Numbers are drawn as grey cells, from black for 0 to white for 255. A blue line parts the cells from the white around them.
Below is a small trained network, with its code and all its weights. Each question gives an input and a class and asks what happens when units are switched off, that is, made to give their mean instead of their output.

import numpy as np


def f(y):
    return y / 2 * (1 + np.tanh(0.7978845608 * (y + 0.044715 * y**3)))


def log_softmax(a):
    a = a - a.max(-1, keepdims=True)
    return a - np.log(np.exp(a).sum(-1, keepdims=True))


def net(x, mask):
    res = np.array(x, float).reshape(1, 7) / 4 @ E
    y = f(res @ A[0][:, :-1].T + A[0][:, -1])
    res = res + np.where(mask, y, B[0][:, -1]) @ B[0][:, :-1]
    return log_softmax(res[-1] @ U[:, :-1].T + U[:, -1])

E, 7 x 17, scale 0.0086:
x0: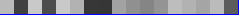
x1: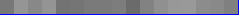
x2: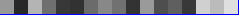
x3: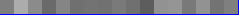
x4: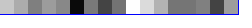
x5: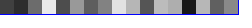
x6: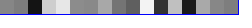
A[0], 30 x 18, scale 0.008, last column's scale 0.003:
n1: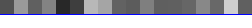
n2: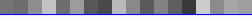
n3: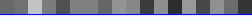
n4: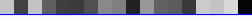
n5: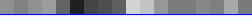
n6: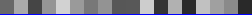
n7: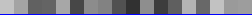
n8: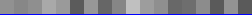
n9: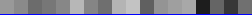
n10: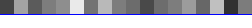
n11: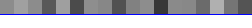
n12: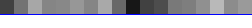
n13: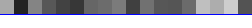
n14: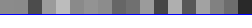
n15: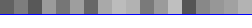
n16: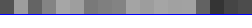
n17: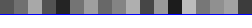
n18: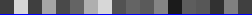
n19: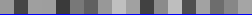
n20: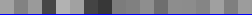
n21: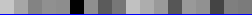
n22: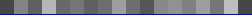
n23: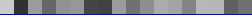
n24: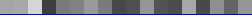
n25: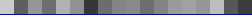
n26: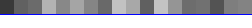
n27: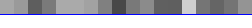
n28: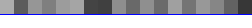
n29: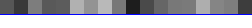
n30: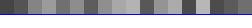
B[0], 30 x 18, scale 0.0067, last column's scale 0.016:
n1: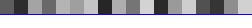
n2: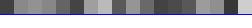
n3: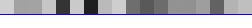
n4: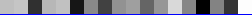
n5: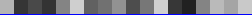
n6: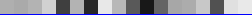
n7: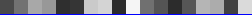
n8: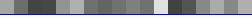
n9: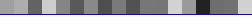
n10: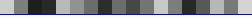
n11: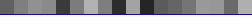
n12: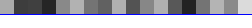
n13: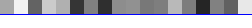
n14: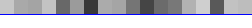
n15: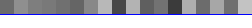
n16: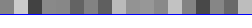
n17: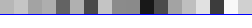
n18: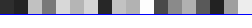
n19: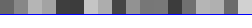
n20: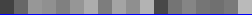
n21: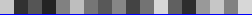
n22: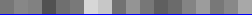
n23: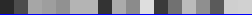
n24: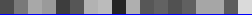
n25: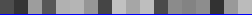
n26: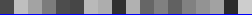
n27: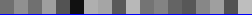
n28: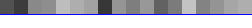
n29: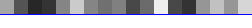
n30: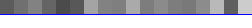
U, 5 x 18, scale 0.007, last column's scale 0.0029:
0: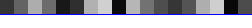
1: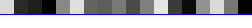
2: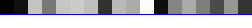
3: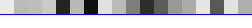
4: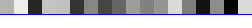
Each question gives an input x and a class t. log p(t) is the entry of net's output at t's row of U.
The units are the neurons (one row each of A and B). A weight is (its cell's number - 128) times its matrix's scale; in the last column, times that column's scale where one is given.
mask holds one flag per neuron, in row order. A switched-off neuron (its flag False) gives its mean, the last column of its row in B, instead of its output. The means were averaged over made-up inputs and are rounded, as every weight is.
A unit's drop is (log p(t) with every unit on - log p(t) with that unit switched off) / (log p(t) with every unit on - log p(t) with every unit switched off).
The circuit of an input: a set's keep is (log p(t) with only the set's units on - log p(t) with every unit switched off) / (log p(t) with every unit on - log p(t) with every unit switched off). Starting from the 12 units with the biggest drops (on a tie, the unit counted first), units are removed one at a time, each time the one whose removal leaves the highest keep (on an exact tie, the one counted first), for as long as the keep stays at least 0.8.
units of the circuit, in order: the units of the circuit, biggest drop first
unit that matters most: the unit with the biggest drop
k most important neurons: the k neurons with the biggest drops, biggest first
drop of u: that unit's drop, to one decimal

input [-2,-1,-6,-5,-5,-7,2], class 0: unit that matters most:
n7
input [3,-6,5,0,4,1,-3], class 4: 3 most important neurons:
n4; n13; n29
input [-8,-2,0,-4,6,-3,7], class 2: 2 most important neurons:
n18; n1
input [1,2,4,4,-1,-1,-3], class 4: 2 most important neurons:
n6; n4
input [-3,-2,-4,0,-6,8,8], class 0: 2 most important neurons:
n26; n30
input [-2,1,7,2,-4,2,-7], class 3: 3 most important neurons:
n17; n3; n10
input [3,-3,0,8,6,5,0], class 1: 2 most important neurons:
n5; n21
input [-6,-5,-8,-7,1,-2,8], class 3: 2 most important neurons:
n6; n14
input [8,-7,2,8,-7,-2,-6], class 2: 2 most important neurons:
n23; n25
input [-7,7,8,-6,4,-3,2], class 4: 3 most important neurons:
n4; n13; n23
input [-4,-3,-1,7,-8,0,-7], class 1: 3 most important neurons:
n10; n29; n12
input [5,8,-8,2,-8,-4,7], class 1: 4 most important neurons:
n10; n4; n13; n12
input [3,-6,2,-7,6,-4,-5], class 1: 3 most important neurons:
n21; n5; n6
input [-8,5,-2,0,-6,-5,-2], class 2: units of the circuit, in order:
n18
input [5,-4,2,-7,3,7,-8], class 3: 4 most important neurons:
n17; n3; n7; n24
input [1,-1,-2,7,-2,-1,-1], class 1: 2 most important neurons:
n4; n13
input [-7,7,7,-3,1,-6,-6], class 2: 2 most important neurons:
n1; n18
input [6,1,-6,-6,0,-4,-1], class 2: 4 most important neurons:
n4; n25; n13; n20
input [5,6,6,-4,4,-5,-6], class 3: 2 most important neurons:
n17; n3
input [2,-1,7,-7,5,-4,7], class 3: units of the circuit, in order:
n6
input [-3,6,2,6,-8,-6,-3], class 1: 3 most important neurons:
n12; n29; n10
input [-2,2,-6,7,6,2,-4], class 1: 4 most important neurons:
n21; n4; n5; n13
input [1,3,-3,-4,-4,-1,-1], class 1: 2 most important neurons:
n4; n13
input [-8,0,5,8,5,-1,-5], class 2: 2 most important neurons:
n18; n1
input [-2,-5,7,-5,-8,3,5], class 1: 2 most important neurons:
n29; n12
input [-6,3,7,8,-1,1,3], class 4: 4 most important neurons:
n4; n13; n23; n25
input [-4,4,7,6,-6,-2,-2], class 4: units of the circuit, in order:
n4
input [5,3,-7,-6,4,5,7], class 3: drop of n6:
0.8
